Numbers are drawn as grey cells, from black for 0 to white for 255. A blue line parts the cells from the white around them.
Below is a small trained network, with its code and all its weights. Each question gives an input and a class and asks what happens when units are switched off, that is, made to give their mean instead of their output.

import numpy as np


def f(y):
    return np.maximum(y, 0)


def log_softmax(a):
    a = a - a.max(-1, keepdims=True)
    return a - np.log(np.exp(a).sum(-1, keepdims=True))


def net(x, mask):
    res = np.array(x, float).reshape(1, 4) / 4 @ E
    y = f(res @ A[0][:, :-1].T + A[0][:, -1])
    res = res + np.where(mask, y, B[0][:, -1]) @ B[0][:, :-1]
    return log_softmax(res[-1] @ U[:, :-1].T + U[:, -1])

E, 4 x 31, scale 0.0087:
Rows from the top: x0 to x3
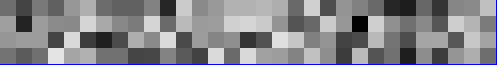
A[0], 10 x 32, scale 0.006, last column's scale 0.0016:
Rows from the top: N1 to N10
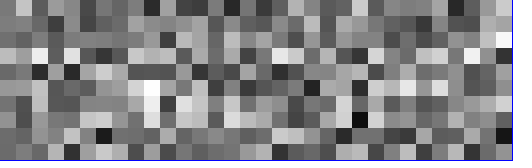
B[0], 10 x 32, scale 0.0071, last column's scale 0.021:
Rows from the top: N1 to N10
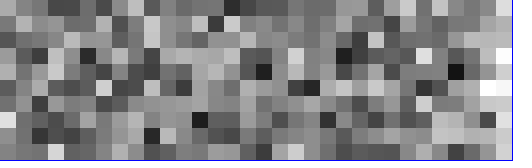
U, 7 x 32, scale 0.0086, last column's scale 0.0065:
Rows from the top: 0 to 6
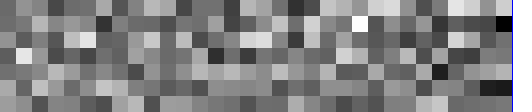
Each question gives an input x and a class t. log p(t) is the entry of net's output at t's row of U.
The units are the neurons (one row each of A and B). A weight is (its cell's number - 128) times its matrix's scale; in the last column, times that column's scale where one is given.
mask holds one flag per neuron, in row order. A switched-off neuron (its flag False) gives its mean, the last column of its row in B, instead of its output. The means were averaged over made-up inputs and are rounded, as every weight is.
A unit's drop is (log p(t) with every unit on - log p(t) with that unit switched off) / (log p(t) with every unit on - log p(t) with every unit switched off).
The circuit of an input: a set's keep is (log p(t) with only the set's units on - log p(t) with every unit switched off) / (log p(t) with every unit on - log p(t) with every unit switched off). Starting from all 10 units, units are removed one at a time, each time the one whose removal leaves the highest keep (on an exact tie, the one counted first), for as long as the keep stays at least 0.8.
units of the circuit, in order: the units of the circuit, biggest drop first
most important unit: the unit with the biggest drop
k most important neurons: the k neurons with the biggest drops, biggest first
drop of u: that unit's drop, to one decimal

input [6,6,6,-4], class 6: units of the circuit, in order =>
[N8]
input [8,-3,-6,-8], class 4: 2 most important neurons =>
[N3 N1]
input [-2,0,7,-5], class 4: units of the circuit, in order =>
[N4 N6]
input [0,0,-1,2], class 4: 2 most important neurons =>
[N8 N1]
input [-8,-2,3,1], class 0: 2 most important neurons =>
[N6 N10]
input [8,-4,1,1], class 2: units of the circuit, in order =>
[N4 N5]
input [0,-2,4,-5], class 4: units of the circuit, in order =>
[N6 N8]
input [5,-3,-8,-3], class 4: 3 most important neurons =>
[N1 N3 N9]
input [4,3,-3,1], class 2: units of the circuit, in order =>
[N4 N8]
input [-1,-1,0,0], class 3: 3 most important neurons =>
[N4 N6 N3]
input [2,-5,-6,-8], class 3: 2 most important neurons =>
[N4 N2]
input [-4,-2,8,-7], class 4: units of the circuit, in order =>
[N4 N6]
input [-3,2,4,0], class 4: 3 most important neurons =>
[N4 N1 N8]
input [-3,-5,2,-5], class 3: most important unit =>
N1
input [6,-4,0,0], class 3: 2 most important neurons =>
[N4 N6]
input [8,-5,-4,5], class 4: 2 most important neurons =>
[N8 N3]
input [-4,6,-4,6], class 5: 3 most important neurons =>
[N4 N7 N9]
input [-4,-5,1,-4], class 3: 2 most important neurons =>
[N1 N3]
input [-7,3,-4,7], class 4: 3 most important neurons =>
[N1 N8 N9]
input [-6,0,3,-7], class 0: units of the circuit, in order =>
[N6]
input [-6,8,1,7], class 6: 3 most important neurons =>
[N6 N3 N2]
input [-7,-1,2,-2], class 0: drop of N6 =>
0.7
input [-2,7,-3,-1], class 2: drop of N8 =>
0.6
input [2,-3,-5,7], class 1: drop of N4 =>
0.9
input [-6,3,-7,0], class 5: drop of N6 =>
0.2
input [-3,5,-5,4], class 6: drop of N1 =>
0.0
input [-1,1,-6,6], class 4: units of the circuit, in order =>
[N1]
